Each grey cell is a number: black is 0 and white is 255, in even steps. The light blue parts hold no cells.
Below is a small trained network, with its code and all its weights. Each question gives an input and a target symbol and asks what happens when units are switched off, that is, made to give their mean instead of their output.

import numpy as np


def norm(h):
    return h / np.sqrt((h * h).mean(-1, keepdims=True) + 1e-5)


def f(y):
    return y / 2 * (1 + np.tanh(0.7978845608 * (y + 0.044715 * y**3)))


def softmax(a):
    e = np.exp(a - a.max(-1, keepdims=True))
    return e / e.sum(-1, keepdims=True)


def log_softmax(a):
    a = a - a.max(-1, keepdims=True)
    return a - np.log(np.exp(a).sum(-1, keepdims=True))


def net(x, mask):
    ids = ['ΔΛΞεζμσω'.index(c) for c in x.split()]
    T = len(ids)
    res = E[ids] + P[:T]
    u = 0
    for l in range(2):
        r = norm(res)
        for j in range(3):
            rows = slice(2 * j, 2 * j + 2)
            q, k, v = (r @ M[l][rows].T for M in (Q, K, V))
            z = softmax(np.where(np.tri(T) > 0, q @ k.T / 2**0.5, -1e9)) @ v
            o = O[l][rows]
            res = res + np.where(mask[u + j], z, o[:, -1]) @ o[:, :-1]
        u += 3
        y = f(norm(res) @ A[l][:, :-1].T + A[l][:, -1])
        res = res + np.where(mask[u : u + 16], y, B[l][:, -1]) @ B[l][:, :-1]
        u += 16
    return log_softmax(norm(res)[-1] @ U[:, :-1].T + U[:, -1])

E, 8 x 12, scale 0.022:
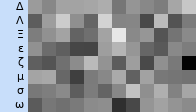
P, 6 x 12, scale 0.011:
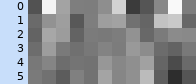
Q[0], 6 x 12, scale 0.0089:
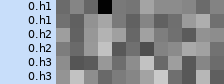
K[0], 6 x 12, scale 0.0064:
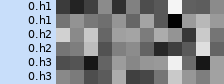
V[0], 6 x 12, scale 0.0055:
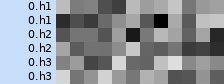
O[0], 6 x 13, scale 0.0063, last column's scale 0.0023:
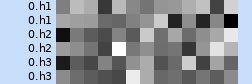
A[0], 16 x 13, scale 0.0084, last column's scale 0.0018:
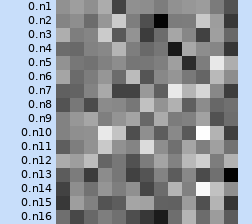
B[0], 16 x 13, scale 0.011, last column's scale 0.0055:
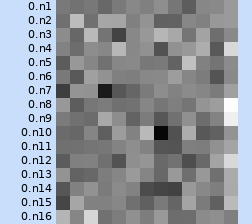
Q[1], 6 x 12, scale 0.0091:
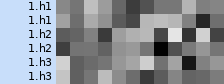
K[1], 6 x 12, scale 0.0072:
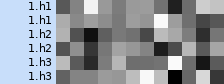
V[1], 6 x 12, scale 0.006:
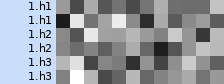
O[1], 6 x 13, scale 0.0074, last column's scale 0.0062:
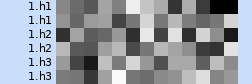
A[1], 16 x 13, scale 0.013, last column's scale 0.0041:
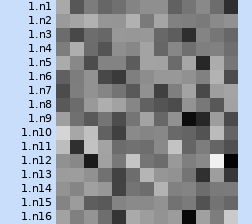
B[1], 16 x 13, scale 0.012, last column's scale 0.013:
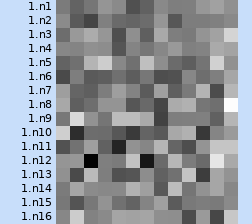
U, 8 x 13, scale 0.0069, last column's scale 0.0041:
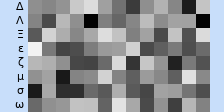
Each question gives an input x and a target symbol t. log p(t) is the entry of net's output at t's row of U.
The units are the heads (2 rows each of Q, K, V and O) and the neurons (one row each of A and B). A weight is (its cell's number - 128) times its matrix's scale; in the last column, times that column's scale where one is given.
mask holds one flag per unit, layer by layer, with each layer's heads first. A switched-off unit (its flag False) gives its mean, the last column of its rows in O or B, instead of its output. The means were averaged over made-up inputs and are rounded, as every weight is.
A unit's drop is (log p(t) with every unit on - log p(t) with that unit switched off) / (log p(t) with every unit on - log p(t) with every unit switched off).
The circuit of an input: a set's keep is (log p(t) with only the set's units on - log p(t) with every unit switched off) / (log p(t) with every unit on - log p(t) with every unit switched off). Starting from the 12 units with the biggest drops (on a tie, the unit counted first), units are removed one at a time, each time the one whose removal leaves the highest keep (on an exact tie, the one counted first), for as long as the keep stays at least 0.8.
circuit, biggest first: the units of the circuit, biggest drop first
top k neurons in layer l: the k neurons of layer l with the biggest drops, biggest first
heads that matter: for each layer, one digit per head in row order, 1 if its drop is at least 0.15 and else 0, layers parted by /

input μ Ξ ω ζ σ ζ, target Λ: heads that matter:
000 / 000
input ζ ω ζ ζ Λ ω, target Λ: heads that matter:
100 / 000
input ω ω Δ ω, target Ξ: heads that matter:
110 / 010
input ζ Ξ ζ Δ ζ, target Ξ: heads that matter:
000 / 001
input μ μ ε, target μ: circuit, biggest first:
1.h3
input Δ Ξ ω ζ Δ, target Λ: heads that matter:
110 / 000
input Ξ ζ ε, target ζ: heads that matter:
000 / 000
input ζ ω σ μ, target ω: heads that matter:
100 / 000
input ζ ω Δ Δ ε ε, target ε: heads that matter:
000 / 100
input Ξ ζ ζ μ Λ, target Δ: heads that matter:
000 / 000
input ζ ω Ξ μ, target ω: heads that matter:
101 / 000
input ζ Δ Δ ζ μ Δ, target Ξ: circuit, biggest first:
0.h2, 0.n3, 1.n16
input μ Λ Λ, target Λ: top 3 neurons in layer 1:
1.n11, 1.n2, 1.n16
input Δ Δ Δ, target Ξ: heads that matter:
111 / 010
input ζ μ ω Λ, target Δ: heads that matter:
000 / 001
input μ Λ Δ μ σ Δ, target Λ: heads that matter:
010 / 000
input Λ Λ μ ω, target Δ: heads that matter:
001 / 000
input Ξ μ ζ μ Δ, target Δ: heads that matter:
000 / 000
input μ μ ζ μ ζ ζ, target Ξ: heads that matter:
010 / 001
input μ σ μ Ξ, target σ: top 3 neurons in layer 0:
0.n7, 0.n15, 0.n12
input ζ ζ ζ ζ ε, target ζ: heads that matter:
000 / 001
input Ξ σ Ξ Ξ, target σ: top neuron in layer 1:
1.n6
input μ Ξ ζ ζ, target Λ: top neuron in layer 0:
0.n12
